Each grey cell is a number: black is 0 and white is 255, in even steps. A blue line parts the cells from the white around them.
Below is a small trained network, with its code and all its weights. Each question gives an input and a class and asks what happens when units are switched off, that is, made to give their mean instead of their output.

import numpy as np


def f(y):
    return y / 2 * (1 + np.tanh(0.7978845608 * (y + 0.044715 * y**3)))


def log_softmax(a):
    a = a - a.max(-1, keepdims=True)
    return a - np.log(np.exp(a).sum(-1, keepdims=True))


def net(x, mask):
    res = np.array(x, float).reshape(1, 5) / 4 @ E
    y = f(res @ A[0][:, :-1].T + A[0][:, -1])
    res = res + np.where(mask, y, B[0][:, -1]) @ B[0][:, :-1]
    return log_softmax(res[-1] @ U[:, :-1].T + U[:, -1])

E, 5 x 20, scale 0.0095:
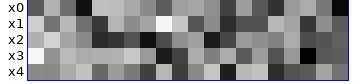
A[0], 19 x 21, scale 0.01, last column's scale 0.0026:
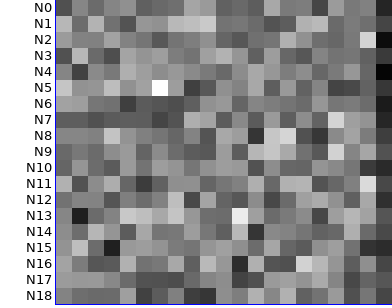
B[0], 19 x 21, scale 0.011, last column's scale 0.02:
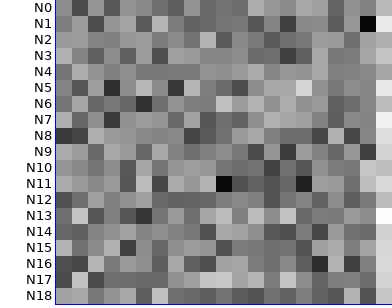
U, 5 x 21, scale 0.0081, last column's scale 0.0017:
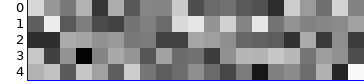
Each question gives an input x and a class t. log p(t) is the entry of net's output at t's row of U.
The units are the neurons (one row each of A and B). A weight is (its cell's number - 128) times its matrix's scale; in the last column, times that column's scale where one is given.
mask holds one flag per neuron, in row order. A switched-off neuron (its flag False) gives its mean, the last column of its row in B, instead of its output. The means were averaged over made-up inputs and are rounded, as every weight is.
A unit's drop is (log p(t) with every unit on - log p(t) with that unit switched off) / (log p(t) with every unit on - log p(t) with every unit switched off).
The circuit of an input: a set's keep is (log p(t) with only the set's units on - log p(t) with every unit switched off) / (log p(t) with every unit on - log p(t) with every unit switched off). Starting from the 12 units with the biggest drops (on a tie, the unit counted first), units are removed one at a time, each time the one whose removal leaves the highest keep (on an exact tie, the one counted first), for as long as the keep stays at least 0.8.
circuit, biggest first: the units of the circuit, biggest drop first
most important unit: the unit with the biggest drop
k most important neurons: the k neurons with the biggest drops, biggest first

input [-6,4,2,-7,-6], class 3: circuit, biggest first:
[N7]
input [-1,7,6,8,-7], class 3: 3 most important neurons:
[N5 N8 N13]
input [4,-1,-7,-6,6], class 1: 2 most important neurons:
[N13 N5]
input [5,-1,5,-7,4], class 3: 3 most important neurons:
[N7 N13 N0]
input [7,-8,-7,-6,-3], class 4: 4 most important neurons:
[N9 N18 N11 N17]
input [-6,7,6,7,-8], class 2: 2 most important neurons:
[N16 N12]
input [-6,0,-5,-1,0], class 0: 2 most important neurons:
[N11 N17]
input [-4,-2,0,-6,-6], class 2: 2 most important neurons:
[N16 N5]
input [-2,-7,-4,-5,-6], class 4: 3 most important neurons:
[N9 N18 N8]
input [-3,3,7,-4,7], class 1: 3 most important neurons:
[N17 N6 N16]
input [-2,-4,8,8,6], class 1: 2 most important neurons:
[N17 N6]
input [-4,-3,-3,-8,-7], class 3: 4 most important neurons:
[N7 N8 N0 N14]
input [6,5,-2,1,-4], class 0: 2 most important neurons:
[N15 N10]
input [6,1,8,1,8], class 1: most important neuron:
[N17]
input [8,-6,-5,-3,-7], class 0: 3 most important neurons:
[N15 N3 N10]
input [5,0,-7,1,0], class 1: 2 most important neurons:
[N13 N11]
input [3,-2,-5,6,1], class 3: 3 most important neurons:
[N5 N17 N6]
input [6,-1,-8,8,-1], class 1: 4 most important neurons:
[N13 N7 N4 N11]
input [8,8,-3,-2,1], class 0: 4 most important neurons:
[N15 N10 N3 N9]
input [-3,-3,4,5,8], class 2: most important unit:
N8
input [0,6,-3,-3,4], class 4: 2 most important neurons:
[N1 N16]
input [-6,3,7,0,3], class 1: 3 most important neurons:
[N17 N6 N15]
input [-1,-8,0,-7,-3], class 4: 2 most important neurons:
[N9 N5]
